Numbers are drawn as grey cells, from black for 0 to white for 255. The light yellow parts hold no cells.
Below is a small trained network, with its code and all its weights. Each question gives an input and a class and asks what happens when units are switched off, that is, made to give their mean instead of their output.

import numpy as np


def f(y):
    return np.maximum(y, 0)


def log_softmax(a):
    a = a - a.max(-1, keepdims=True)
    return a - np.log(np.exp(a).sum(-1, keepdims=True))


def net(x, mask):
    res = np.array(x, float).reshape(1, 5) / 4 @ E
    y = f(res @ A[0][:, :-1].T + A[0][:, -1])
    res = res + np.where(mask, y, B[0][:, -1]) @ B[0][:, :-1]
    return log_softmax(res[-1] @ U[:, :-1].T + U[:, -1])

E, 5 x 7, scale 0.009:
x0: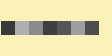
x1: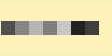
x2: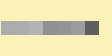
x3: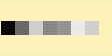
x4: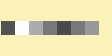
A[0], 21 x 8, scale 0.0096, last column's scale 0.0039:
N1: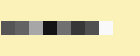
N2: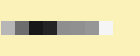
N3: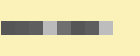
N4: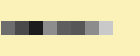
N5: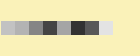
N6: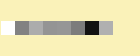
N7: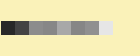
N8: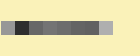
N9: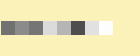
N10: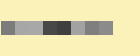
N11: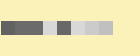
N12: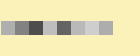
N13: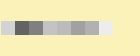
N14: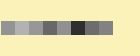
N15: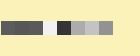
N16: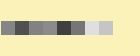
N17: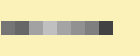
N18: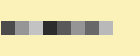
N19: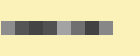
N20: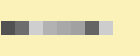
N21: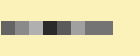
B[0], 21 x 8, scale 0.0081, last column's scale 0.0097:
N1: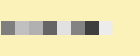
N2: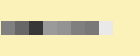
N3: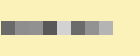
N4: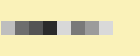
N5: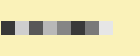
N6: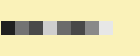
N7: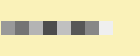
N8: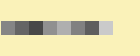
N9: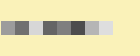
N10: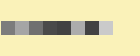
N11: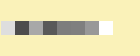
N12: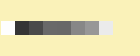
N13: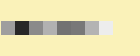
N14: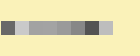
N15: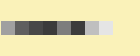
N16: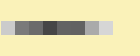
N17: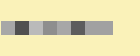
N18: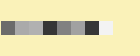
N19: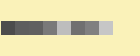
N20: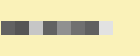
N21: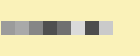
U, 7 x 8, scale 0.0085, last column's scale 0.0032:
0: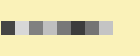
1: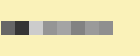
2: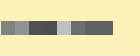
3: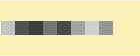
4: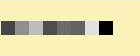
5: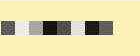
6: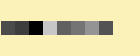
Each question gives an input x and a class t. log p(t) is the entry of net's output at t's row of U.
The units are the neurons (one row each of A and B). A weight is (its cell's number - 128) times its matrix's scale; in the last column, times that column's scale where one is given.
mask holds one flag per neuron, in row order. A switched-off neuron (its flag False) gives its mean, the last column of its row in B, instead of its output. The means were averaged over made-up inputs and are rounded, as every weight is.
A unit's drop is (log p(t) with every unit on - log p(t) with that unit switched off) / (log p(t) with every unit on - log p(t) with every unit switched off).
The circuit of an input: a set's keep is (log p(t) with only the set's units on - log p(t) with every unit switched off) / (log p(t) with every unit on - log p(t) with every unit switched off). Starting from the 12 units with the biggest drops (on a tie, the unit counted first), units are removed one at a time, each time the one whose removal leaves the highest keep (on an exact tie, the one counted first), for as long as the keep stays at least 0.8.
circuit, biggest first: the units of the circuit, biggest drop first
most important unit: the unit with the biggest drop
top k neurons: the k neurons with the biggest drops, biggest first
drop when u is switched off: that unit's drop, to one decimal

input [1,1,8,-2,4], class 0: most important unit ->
N6
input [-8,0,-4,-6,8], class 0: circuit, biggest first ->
(N5 N14)
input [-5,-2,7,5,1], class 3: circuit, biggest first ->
(N12 N1)
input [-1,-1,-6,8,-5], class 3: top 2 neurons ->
(N15 N16)
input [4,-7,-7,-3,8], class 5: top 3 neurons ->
(N10 N13 N18)
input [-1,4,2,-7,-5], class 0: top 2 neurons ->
(N5 N14)
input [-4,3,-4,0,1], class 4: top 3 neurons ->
(N9 N12 N2)
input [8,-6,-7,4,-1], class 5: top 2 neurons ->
(N18 N21)
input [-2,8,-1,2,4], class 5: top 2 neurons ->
(N6 N13)
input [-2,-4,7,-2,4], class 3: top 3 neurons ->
(N12 N1 N19)
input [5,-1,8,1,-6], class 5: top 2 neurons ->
(N15 N12)
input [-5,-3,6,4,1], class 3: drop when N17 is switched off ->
0.0
